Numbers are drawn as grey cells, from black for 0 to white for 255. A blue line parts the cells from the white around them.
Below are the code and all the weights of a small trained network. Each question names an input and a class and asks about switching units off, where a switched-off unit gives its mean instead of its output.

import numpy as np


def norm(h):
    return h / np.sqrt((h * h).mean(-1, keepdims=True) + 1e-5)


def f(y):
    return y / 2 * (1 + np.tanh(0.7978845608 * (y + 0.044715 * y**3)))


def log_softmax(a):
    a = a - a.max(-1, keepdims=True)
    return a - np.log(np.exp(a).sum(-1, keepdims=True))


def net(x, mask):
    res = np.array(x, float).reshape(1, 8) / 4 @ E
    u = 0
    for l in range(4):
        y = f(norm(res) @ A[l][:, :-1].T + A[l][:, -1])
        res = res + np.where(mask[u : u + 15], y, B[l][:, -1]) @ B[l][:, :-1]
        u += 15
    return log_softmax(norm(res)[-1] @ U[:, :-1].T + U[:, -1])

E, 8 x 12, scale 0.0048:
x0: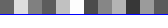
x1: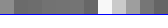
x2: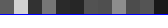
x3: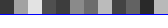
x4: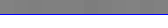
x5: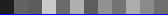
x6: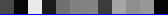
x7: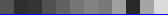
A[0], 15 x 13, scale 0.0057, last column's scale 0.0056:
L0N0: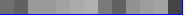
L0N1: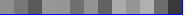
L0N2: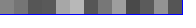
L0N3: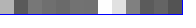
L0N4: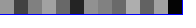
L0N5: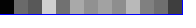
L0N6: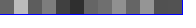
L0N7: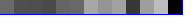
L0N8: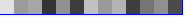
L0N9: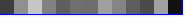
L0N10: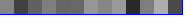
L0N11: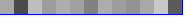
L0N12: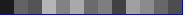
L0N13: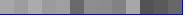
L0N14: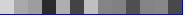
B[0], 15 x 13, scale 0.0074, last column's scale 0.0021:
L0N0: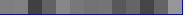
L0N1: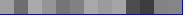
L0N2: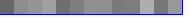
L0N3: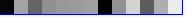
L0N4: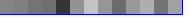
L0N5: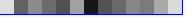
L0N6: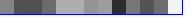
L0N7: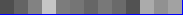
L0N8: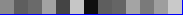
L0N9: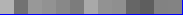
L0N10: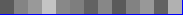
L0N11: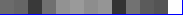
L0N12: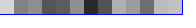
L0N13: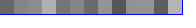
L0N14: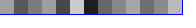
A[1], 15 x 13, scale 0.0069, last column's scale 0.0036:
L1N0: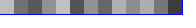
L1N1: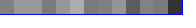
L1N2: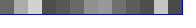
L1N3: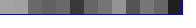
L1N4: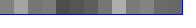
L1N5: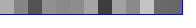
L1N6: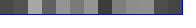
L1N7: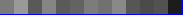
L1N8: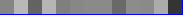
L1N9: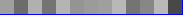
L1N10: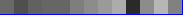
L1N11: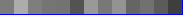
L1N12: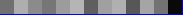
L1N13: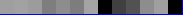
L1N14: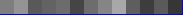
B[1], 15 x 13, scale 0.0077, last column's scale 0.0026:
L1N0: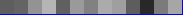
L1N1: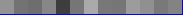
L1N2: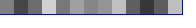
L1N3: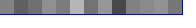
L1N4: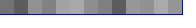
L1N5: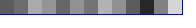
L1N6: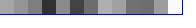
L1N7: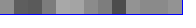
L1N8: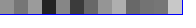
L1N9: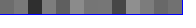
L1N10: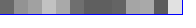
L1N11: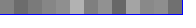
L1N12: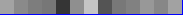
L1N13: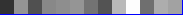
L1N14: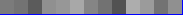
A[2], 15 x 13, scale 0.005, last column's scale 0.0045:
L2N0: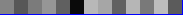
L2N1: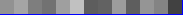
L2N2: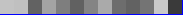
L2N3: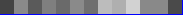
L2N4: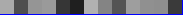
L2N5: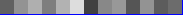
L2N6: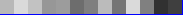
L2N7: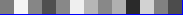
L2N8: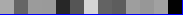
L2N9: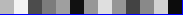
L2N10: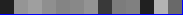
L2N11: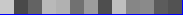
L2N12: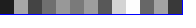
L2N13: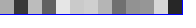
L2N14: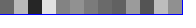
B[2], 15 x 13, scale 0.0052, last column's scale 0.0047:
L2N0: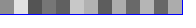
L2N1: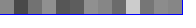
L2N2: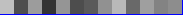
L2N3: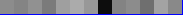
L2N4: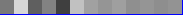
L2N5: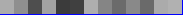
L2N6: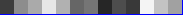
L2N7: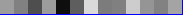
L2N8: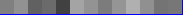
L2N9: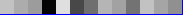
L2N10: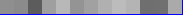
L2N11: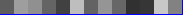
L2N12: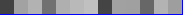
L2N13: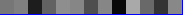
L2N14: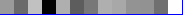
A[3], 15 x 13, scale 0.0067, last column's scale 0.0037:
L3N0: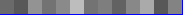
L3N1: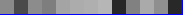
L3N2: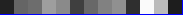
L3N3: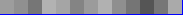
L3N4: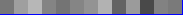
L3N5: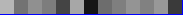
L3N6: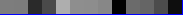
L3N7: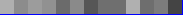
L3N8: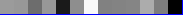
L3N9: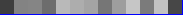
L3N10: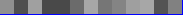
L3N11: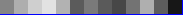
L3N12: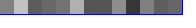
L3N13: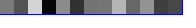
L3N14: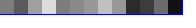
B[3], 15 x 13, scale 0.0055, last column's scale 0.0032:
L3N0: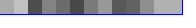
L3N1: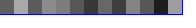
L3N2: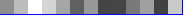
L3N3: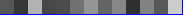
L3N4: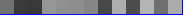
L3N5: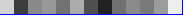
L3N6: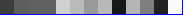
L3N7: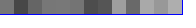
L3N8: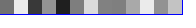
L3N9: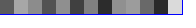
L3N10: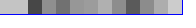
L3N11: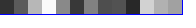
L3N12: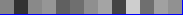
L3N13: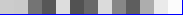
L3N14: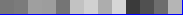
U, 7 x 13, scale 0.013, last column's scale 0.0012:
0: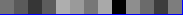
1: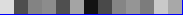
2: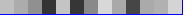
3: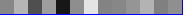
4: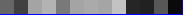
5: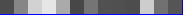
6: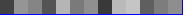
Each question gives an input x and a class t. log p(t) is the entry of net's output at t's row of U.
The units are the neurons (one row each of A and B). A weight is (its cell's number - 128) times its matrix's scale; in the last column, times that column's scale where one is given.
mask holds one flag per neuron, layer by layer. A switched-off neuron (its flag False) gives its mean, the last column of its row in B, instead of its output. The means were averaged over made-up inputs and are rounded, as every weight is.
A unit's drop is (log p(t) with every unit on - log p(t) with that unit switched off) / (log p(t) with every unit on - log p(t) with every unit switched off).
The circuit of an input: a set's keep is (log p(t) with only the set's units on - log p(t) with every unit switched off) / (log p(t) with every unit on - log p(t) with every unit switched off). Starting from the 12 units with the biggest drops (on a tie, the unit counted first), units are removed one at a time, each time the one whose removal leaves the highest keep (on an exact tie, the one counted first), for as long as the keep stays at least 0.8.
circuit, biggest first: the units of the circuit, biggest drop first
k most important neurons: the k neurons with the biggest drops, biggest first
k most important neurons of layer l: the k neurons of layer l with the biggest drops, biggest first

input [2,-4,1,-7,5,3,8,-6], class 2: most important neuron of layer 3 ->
(L3N13)
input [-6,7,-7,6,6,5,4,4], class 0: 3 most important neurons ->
(L0N11; L2N13; L1N13)
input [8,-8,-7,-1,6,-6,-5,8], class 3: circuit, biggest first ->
(L2N7; L0N2)
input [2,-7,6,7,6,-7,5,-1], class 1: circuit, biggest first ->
(L0N14; L0N8)
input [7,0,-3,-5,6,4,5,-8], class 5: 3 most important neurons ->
(L2N6; L3N11; L0N13)
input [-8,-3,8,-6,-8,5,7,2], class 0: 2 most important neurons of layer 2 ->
(L2N14; L2N7)
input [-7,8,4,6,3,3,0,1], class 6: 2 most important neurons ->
(L0N3; L2N12)
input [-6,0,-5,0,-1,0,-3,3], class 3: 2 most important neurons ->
(L0N4; L2N0)
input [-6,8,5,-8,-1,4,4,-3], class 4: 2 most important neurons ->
(L1N0; L1N5)
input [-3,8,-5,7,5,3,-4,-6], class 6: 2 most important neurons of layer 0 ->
(L0N3; L0N1)
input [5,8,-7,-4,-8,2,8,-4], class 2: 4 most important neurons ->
(L1N6; L3N13; L0N6; L1N13)
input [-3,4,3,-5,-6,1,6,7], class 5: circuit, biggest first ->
(L3N2; L0N7)
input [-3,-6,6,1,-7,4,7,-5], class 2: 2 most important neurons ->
(L1N6; L3N13)
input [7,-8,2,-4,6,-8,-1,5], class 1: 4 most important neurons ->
(L0N14; L0N8; L0N3; L3N5)
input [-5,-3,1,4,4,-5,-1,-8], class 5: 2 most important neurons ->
(L2N6; L3N11)
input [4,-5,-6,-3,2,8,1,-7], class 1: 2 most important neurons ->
(L0N12; L0N5)
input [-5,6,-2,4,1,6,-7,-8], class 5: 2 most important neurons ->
(L2N6; L0N13)
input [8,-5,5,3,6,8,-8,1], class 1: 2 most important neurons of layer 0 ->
(L0N12; L0N5)
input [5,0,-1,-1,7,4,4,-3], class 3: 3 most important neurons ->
(L2N7; L1N12; L3N8)
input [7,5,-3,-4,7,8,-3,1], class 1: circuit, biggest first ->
(L0N5)
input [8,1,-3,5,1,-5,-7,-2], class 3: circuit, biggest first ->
(L2N7; L1N12)
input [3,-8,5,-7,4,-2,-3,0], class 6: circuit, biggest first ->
(L1N13)
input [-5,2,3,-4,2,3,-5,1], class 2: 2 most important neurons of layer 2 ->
(L2N9; L2N2)
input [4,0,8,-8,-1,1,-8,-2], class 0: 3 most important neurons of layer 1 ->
(L1N14; L1N7; L1N6)
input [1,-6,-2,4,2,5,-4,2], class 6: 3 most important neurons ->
(L1N13; L0N14; L0N8)
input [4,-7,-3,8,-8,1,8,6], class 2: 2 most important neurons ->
(L1N6; L3N13)
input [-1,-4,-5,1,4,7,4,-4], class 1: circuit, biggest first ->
(L0N12)
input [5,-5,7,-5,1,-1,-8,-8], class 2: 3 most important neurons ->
(L2N9; L1N8; L2N14)
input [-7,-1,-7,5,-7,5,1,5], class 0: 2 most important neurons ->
(L0N11; L2N13)
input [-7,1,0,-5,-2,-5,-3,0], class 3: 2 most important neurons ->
(L0N4; L3N8)
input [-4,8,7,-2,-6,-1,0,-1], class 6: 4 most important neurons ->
(L0N3; L2N12; L0N11; L3N9)
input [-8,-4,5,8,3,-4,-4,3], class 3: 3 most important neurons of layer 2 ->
(L2N0; L2N4; L2N8)
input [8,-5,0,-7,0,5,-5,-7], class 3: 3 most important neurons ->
(L2N7; L1N12; L1N10)
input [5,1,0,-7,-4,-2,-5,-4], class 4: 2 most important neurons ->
(L1N0; L1N5)
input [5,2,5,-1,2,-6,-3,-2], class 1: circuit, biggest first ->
(L0N8)
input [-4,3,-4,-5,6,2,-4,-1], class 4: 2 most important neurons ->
(L1N0; L0N6)
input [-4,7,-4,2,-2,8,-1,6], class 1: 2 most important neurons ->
(L0N5; L0N12)
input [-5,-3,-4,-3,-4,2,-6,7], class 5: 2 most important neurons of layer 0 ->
(L0N7; L0N10)
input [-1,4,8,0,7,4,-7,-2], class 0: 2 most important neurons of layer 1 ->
(L1N14; L1N7)
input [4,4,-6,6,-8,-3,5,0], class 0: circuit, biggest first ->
(L2N13)
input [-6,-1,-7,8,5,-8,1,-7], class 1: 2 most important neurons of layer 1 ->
(L1N5; L1N0)
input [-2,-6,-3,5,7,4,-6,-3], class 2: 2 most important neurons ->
(L0N3; L1N8)
